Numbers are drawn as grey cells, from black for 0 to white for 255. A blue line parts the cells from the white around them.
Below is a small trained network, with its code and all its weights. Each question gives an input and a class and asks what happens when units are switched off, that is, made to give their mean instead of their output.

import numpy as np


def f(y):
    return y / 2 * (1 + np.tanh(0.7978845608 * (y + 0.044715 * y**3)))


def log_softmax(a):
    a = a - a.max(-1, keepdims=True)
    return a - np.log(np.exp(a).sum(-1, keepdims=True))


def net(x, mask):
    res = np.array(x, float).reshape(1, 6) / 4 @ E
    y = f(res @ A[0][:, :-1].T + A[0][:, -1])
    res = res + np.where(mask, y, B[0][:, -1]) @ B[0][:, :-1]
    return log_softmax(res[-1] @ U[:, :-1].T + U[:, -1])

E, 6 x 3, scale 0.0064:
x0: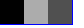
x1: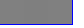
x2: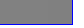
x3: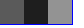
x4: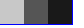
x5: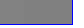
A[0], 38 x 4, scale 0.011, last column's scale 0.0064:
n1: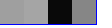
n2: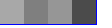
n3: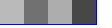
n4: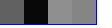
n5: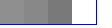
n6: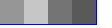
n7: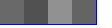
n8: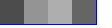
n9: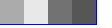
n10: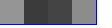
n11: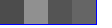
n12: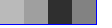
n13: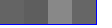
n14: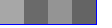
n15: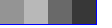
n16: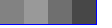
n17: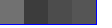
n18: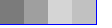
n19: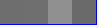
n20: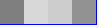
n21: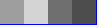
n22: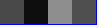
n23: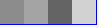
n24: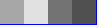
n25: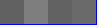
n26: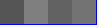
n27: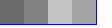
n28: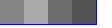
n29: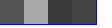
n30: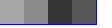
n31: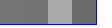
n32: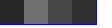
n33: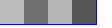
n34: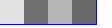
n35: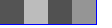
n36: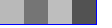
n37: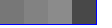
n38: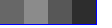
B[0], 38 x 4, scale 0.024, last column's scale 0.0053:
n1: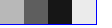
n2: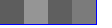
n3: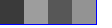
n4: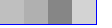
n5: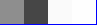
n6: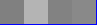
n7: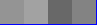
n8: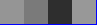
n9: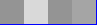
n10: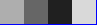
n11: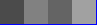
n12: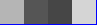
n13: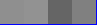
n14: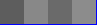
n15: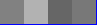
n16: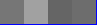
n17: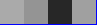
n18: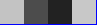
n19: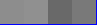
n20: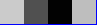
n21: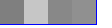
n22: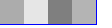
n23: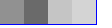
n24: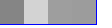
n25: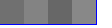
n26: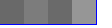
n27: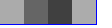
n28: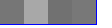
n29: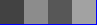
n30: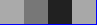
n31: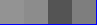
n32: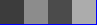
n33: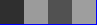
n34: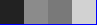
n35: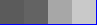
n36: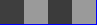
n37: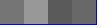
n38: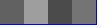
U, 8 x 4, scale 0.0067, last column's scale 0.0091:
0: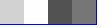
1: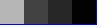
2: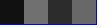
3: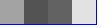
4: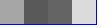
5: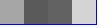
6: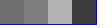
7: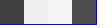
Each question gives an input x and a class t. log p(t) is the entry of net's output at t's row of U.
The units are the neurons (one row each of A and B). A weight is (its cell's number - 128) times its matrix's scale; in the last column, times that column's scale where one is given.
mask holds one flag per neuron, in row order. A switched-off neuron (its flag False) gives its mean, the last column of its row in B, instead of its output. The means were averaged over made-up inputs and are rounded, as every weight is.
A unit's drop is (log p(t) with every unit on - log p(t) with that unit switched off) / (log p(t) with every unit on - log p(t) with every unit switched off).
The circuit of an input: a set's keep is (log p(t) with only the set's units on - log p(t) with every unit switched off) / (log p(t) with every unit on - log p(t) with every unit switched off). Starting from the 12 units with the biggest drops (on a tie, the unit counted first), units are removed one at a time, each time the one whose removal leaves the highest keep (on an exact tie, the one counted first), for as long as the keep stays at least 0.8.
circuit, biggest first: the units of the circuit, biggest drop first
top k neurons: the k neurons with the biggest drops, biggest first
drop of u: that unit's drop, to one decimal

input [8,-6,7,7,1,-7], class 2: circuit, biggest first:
(n32)
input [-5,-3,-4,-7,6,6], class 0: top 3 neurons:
(n9 n24 n21)
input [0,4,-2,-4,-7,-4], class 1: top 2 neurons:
(n20 n18)
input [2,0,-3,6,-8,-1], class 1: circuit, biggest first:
(n18 n27)
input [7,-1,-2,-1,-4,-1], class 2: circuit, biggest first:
(n32 n11)
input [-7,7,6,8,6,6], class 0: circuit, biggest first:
(n4 n22)
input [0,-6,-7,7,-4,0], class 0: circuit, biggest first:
(n22 n4)
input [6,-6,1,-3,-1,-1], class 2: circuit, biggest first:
(n29 n4)
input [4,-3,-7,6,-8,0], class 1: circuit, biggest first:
(n18 n8)
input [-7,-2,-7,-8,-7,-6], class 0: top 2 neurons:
(n9 n24)
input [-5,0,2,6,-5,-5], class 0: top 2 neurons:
(n22 n4)
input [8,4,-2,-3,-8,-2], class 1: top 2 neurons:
(n20 n18)
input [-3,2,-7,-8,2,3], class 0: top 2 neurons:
(n9 n24)
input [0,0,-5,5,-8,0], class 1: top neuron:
(n18)
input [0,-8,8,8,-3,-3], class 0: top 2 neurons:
(n22 n4)
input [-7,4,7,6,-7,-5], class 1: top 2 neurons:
(n18 n27)
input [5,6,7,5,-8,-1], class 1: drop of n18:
0.2
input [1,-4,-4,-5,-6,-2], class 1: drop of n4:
0.1
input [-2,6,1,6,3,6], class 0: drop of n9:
-0.1
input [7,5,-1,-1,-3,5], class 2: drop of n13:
0.0
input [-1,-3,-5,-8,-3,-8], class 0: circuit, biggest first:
(n9)
